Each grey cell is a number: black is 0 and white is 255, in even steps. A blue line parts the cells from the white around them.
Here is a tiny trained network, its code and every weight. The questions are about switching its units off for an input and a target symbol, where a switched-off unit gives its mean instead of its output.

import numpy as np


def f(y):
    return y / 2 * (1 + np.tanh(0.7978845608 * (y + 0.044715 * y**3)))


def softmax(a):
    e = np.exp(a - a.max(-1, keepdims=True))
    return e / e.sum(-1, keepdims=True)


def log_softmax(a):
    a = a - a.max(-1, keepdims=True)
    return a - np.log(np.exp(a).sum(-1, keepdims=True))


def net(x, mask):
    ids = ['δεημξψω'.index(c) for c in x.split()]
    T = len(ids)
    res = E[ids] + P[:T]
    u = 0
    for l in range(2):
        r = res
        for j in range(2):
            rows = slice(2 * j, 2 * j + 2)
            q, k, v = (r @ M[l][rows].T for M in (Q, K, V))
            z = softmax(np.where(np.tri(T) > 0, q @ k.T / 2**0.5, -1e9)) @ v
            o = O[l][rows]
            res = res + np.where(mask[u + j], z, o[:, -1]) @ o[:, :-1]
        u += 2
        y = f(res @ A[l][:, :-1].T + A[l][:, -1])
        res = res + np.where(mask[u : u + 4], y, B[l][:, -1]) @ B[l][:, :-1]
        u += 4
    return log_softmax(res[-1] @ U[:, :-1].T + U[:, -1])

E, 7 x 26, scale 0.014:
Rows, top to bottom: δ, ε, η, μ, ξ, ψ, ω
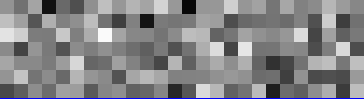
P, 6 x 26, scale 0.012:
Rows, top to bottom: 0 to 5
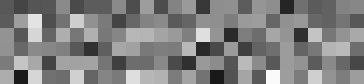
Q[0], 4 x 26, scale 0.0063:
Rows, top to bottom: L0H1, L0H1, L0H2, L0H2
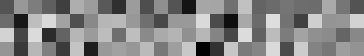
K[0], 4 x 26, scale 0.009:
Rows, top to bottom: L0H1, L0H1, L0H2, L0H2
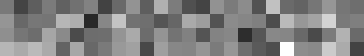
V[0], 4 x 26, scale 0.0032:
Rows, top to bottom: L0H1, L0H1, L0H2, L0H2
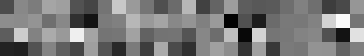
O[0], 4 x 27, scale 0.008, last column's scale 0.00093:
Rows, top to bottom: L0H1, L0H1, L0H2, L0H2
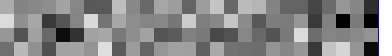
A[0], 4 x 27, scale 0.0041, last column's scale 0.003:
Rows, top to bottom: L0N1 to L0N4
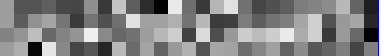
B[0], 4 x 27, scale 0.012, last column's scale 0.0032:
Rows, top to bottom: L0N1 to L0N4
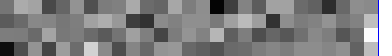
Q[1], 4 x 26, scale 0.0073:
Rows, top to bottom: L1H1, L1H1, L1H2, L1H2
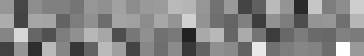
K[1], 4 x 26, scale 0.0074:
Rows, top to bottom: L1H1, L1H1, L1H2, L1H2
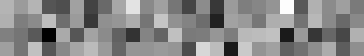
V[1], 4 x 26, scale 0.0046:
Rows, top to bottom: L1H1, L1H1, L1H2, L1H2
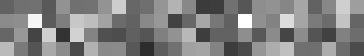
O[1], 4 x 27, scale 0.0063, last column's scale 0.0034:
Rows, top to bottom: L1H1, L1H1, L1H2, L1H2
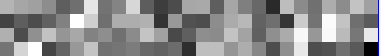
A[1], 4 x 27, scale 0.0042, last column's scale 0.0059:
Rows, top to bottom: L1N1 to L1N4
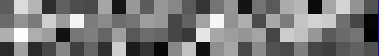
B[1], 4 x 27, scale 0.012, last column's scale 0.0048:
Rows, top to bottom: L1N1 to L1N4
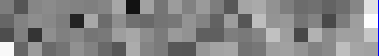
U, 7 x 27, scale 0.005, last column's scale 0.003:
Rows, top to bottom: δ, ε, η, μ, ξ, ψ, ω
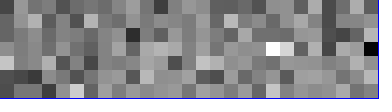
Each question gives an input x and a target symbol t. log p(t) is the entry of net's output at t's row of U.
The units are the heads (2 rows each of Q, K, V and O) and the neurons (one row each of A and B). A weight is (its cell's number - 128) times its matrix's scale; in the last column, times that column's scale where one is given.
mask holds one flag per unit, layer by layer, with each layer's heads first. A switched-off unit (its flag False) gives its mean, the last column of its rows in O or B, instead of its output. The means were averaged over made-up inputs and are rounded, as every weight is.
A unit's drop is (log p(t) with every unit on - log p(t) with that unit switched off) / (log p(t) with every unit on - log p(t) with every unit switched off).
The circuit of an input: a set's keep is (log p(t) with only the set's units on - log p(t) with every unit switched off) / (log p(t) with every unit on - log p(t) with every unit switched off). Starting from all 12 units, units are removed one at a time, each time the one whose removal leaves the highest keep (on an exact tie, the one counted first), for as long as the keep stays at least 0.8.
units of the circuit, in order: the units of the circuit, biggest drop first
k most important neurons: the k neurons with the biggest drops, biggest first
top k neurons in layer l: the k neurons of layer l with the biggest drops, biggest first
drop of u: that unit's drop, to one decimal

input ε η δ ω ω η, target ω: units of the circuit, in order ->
(L0H2 L1H1)
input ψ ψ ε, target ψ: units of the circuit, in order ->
(L1H1 L1H2 L0H1)
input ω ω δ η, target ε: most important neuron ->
(L0N4)
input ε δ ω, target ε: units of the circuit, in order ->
(L1H2 L1N2 L1H1)
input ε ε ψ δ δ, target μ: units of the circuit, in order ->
(L1N3 L1H1)
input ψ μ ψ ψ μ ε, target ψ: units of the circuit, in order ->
(L1H1 L1H2 L0H2 L0H1)
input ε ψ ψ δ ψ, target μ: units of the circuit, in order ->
(L1N3 L1H2 L1H1)
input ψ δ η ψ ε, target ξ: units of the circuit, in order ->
(L1H2 L1H1 L0N4)
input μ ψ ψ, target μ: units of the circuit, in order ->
(L0H2 L1H1 L1N2)
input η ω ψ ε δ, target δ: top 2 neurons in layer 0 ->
(L0N3 L0N4)
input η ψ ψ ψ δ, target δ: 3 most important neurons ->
(L0N3 L1N3 L0N4)
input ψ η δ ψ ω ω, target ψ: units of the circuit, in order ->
(L1H1 L1H2 L1N2)
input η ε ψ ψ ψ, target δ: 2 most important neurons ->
(L1N3 L0N4)
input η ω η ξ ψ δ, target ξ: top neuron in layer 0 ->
(L0N1)
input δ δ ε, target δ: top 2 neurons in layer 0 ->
(L0N3 L0N1)
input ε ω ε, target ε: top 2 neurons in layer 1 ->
(L1N2 L1N3)
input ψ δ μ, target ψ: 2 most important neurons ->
(L1N2 L0N4)
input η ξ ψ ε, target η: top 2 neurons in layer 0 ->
(L0N4 L0N1)
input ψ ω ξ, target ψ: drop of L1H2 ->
0.4
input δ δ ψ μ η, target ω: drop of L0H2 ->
0.2
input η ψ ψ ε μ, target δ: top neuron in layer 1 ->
(L1N3)
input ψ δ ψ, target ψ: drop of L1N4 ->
0.0
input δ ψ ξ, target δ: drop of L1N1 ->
0.1
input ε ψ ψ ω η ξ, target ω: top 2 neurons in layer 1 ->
(L1N2 L1N1)
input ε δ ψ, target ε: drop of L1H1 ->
0.2
